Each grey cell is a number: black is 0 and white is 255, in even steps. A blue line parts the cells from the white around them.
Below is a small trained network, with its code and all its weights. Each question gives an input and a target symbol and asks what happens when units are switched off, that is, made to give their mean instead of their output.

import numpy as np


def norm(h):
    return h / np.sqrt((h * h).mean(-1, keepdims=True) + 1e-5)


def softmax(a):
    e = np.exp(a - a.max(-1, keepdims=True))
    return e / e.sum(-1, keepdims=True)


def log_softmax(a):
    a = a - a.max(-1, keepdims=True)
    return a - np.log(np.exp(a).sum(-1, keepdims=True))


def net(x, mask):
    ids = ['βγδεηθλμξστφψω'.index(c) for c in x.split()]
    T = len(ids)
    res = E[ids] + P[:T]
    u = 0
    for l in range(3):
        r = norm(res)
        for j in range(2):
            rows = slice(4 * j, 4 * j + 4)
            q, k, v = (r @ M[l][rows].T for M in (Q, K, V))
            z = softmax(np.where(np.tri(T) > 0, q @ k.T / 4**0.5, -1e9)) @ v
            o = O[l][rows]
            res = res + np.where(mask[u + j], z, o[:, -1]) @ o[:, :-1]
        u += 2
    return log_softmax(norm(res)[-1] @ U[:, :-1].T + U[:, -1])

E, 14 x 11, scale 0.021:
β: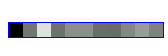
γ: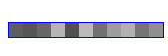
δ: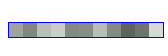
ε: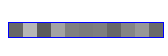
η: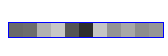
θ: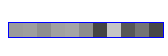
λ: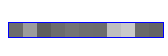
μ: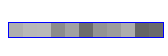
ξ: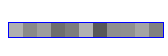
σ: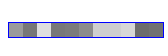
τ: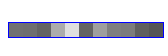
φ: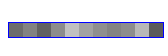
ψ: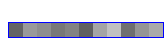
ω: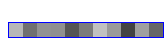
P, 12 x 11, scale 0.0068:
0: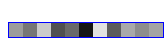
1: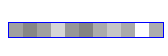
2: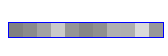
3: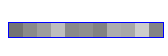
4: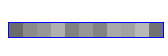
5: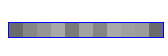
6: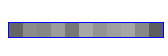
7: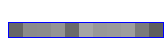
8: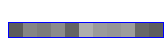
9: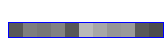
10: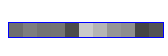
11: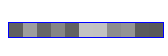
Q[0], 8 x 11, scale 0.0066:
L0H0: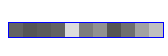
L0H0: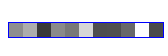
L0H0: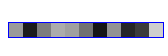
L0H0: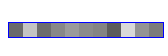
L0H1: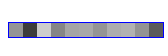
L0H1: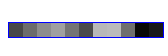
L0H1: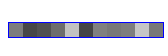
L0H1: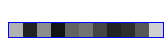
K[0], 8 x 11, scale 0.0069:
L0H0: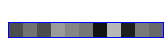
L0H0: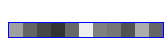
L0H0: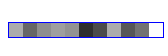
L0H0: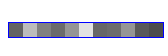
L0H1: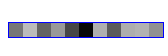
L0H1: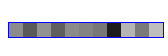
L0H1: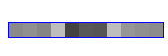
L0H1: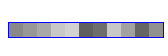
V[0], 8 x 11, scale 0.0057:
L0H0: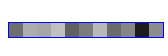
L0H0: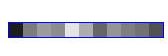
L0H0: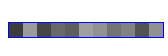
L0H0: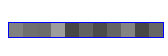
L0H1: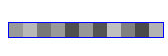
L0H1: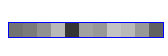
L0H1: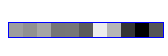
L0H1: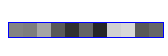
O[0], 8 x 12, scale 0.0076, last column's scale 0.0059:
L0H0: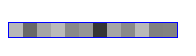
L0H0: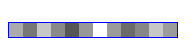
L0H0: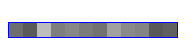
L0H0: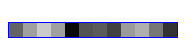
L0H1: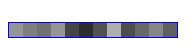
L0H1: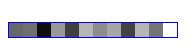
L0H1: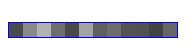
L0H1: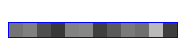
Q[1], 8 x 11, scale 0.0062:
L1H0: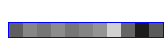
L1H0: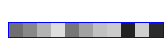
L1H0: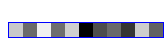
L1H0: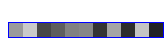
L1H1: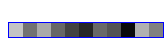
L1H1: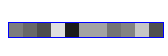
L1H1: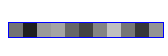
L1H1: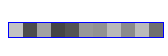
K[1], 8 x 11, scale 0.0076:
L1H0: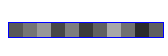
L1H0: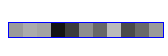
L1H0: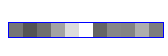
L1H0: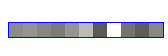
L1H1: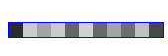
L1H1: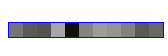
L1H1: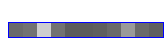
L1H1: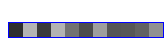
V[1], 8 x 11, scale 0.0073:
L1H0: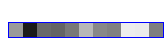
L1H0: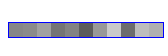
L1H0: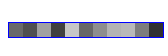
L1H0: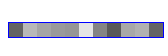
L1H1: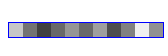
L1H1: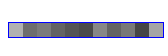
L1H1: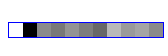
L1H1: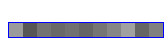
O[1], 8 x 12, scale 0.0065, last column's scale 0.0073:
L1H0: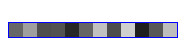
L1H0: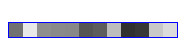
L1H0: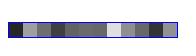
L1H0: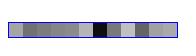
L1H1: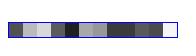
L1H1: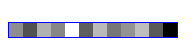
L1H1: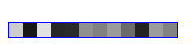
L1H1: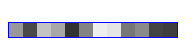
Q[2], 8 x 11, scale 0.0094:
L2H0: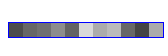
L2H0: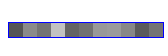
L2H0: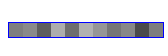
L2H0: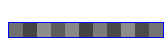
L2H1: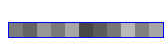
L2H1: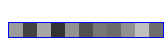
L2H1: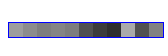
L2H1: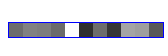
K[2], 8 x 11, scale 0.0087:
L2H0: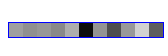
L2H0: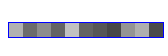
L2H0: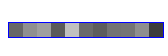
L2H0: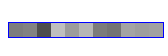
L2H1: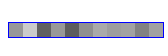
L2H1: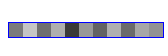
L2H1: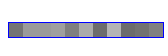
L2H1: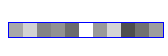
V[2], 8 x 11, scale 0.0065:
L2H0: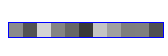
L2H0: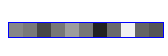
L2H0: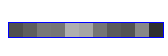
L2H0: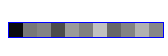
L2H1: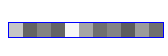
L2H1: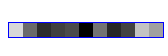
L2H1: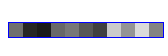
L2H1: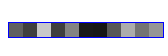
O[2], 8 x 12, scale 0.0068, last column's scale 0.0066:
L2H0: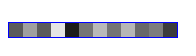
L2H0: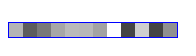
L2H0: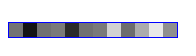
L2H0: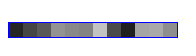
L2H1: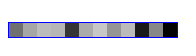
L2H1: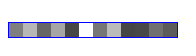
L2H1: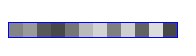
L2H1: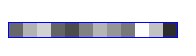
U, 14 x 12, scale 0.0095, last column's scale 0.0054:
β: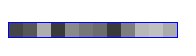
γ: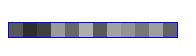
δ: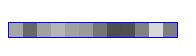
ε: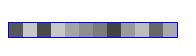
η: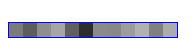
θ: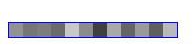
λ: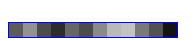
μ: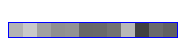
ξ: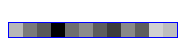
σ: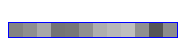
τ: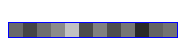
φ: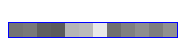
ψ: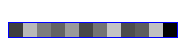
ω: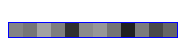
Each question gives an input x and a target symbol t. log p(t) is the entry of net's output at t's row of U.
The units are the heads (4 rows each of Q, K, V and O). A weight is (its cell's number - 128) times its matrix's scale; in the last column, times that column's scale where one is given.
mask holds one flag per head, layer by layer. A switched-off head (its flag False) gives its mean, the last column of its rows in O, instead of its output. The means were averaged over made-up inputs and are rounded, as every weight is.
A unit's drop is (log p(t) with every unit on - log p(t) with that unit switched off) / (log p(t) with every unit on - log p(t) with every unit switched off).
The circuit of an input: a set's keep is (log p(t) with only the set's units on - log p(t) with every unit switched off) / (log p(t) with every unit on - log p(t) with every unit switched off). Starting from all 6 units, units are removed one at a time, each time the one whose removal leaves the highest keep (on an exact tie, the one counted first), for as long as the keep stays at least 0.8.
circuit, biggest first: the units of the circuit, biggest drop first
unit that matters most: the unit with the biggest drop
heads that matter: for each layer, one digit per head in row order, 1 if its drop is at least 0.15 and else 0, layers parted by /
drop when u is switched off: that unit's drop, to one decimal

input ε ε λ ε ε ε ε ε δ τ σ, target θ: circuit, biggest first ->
[L2H1 L0H0]
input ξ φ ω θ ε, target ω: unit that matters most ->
L1H1
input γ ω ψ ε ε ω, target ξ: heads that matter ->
00 / 00 / 11
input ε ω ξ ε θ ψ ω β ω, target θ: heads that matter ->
10 / 10 / 10
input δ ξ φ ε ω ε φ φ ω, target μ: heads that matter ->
01 / 00 / 10
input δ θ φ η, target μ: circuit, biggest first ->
[L2H0 L0H0]
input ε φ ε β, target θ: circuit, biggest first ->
[L2H0 L1H0 L0H0]
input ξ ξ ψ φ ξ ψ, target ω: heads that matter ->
01 / 01 / 01
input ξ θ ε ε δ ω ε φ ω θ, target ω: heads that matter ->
01 / 01 / 11
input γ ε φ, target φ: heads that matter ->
10 / 00 / 00
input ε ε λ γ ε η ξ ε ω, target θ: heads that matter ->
10 / 00 / 11
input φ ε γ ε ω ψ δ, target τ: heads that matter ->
10 / 00 / 01
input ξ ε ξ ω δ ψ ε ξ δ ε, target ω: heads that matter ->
10 / 01 / 01
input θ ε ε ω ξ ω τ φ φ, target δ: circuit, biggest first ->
[L1H0 L0H1 L0H0]
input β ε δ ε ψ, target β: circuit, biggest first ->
[L2H1]
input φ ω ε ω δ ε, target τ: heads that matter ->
10 / 00 / 01
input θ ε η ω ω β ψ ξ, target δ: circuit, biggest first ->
[L1H0 L0H1 L0H0 L2H1]
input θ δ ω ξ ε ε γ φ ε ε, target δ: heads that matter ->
11 / 10 / 00
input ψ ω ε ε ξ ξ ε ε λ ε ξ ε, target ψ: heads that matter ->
01 / 10 / 00
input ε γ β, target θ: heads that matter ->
10 / 10 / 10
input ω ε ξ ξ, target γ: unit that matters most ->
L0H1
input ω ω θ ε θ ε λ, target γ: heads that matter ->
11 / 11 / 10
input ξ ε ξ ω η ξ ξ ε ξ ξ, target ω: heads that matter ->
11 / 01 / 01
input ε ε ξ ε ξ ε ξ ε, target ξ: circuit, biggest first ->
[L1H1 L0H1]
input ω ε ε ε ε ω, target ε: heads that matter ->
00 / 01 / 00
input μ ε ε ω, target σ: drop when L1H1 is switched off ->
0.4
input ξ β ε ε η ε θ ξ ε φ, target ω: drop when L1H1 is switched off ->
0.7
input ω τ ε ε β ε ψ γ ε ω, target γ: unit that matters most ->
L0H0
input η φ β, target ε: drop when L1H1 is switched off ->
0.5
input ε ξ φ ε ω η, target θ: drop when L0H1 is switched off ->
0.0
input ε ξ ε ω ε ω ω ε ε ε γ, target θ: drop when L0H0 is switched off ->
0.2
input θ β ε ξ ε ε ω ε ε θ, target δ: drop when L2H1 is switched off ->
0.2
